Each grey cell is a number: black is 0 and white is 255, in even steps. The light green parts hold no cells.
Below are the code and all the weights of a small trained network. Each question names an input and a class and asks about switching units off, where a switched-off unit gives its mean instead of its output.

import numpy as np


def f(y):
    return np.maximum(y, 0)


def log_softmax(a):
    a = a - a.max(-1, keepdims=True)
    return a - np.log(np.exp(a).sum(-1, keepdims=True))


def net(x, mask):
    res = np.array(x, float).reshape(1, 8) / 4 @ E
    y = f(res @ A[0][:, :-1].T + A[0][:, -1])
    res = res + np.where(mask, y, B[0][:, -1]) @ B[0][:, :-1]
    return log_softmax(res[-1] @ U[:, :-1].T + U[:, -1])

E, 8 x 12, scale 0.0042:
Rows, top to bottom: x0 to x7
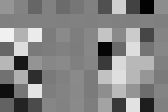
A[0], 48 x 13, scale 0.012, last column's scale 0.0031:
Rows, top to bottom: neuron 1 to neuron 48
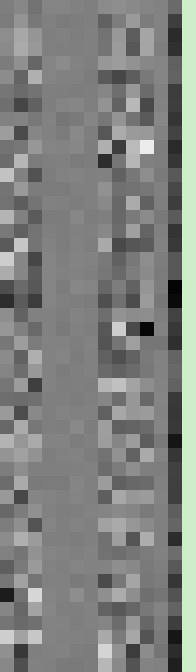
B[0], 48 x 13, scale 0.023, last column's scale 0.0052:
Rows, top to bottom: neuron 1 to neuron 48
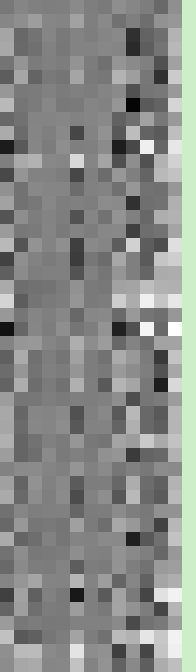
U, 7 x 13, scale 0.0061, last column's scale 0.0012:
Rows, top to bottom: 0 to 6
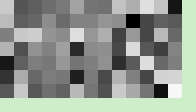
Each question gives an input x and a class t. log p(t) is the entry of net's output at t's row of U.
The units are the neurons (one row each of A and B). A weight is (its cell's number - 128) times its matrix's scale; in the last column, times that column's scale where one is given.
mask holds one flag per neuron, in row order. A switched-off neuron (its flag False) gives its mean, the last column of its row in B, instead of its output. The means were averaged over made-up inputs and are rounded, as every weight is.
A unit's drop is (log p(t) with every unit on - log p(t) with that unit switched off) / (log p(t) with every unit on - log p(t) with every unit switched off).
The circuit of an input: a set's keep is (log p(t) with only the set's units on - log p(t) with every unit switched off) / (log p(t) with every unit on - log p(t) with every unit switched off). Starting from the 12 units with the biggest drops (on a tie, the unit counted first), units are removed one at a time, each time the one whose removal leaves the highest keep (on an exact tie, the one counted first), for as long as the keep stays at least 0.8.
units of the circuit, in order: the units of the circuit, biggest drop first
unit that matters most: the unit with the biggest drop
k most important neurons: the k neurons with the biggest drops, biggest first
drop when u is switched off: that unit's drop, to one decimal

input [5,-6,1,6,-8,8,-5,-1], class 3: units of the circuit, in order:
neuron 18
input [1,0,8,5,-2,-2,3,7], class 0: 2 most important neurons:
neuron 46; neuron 32
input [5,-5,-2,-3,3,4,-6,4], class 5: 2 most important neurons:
neuron 11; neuron 19
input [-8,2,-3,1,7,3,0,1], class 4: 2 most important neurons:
neuron 11; neuron 18
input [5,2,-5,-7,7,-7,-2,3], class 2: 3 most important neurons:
neuron 47; neuron 48; neuron 18
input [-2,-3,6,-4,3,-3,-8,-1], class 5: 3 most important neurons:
neuron 19; neuron 13; neuron 22
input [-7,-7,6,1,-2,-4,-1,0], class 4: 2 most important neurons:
neuron 11; neuron 22
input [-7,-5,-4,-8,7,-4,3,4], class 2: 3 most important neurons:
neuron 47; neuron 48; neuron 24
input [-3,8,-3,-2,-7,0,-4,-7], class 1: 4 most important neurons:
neuron 39; neuron 4; neuron 3; neuron 33
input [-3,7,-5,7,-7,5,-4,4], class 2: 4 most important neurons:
neuron 12; neuron 42; neuron 25; neuron 10
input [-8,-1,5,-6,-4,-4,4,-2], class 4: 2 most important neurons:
neuron 11; neuron 12
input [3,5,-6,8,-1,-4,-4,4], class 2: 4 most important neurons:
neuron 12; neuron 46; neuron 42; neuron 25
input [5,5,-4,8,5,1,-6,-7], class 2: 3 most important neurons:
neuron 12; neuron 42; neuron 8
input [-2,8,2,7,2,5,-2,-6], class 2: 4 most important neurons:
neuron 12; neuron 8; neuron 42; neuron 25
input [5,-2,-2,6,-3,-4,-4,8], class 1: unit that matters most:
neuron 8
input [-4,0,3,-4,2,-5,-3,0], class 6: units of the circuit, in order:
neuron 6; neuron 26
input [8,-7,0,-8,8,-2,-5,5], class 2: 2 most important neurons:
neuron 47; neuron 48
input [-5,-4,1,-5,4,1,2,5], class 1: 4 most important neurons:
neuron 8; neuron 24; neuron 12; neuron 15
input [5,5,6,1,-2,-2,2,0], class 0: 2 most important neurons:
neuron 46; neuron 11
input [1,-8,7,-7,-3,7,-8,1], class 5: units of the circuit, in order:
neuron 19
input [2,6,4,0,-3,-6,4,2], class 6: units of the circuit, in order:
neuron 6; neuron 26
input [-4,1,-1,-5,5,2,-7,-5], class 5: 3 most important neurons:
neuron 19; neuron 13; neuron 16
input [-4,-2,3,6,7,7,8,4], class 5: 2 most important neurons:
neuron 43; neuron 18
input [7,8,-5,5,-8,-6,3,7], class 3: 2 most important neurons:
neuron 18; neuron 31
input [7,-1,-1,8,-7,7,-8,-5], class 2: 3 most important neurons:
neuron 12; neuron 42; neuron 43
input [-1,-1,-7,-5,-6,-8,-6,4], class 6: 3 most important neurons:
neuron 6; neuron 26; neuron 46
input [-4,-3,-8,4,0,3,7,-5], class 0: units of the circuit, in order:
neuron 22
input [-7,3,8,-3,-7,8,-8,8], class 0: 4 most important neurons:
neuron 46; neuron 32; neuron 43; neuron 24
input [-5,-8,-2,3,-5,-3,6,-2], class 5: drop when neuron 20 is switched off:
-0.1
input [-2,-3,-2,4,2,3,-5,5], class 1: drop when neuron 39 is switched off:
-0.2
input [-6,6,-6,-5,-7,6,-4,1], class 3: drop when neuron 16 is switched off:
0.0
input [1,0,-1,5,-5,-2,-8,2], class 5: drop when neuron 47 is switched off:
0.1
